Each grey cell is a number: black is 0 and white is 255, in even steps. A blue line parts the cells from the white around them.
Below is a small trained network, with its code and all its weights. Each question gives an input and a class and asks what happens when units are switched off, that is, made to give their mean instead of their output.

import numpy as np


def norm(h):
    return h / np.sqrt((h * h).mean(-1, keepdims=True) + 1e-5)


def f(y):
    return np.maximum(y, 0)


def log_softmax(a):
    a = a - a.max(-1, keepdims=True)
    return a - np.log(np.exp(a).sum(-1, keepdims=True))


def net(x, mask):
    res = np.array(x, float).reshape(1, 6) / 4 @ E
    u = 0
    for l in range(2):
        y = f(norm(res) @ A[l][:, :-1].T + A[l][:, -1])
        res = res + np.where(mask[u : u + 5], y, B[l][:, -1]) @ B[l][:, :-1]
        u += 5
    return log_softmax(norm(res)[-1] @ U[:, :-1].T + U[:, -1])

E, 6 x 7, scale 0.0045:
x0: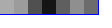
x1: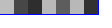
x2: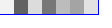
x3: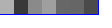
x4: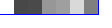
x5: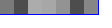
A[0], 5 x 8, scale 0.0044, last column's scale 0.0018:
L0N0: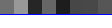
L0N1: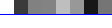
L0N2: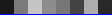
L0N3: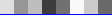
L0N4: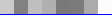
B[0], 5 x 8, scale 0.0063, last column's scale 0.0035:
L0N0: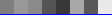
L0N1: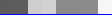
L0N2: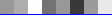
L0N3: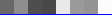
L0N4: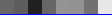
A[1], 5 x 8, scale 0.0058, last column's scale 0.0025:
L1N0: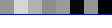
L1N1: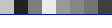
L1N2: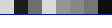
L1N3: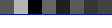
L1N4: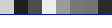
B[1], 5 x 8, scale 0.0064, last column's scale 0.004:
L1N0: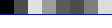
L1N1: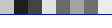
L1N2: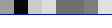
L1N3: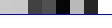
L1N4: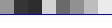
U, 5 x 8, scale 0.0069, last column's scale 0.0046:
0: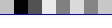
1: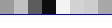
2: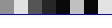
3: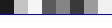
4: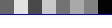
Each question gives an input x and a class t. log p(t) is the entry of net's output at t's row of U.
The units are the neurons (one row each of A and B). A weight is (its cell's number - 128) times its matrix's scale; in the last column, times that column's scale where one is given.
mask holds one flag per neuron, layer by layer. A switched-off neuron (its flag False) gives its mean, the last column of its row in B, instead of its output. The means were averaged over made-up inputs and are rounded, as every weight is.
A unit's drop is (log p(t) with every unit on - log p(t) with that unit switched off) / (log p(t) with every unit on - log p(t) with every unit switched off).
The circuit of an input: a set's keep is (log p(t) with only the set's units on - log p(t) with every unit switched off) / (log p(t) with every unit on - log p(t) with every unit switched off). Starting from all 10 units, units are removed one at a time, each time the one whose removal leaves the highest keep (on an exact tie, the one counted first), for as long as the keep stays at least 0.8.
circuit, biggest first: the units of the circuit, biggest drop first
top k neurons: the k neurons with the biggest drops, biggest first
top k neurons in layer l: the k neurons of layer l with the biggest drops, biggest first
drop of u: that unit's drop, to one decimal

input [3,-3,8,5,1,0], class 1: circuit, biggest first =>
(L0N3)
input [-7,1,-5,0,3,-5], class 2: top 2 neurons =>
(L0N1 L1N3)
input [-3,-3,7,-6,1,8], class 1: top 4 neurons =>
(L0N4 L0N3 L1N2 L0N1)
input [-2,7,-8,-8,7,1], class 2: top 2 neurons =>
(L1N3 L0N0)
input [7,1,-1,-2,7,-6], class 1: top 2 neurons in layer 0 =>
(L0N3 L0N1)
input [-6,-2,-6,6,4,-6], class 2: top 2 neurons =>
(L0N0 L1N3)
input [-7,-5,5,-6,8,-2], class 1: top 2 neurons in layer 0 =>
(L0N3 L0N1)
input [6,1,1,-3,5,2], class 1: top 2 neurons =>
(L0N3 L1N1)
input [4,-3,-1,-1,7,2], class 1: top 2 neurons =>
(L0N3 L1N1)
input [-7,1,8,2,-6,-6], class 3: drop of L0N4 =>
-0.1
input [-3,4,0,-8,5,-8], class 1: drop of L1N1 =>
0.2
